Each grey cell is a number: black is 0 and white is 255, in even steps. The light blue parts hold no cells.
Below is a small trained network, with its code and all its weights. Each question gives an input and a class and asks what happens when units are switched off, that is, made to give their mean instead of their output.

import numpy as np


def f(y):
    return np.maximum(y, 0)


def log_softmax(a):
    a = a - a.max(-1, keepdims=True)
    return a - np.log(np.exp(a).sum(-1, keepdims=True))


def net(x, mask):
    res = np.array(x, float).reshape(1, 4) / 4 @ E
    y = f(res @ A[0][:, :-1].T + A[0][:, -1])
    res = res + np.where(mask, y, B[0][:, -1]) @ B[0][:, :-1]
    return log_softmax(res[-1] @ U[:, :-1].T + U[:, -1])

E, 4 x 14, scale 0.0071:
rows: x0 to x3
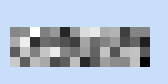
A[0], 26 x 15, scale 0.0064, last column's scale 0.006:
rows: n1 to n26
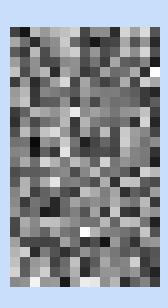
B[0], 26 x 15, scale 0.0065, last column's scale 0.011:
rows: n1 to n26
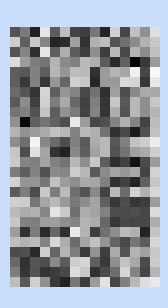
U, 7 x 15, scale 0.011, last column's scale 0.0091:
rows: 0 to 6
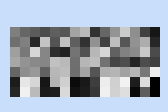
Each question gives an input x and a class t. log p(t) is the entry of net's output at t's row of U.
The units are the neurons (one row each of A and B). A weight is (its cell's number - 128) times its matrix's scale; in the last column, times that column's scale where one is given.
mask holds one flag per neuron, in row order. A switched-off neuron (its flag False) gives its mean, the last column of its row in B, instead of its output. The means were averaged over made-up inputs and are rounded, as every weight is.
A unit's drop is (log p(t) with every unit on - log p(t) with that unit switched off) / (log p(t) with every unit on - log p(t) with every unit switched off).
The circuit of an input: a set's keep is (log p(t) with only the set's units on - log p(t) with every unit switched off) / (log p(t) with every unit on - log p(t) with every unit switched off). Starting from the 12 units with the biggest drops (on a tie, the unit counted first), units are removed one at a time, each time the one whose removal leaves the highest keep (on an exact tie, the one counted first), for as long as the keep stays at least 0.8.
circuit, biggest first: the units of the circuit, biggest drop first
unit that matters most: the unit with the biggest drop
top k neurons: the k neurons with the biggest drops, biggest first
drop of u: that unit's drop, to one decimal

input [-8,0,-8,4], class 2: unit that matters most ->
n13
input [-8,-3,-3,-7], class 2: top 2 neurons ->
(n2, n13)
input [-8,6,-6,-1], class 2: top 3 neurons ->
(n13, n2, n12)
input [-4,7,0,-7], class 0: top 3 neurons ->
(n6, n10, n1)
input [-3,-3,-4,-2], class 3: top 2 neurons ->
(n22, n26)
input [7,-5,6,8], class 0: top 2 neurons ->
(n24, n25)
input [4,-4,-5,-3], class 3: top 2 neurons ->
(n19, n12)
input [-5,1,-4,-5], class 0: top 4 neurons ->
(n6, n26, n10, n15)
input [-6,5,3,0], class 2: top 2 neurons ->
(n12, n13)
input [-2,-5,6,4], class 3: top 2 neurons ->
(n16, n20)
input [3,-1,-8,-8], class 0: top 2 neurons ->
(n21, n10)
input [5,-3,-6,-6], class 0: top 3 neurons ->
(n21, n15, n10)
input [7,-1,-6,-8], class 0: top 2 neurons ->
(n21, n15)
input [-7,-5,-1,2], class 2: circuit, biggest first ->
(n12)
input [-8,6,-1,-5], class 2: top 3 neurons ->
(n13, n2, n12)
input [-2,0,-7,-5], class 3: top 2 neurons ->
(n19, n22)
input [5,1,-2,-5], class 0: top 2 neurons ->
(n21, n12)
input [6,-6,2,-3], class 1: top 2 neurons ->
(n1, n9)
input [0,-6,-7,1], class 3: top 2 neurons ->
(n19, n4)
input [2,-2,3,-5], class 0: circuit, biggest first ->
(n21)
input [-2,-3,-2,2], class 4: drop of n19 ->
-0.1
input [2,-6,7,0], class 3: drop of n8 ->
0.2
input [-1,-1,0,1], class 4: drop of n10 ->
0.1
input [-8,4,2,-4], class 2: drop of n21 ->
0.0
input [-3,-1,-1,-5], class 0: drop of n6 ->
0.1
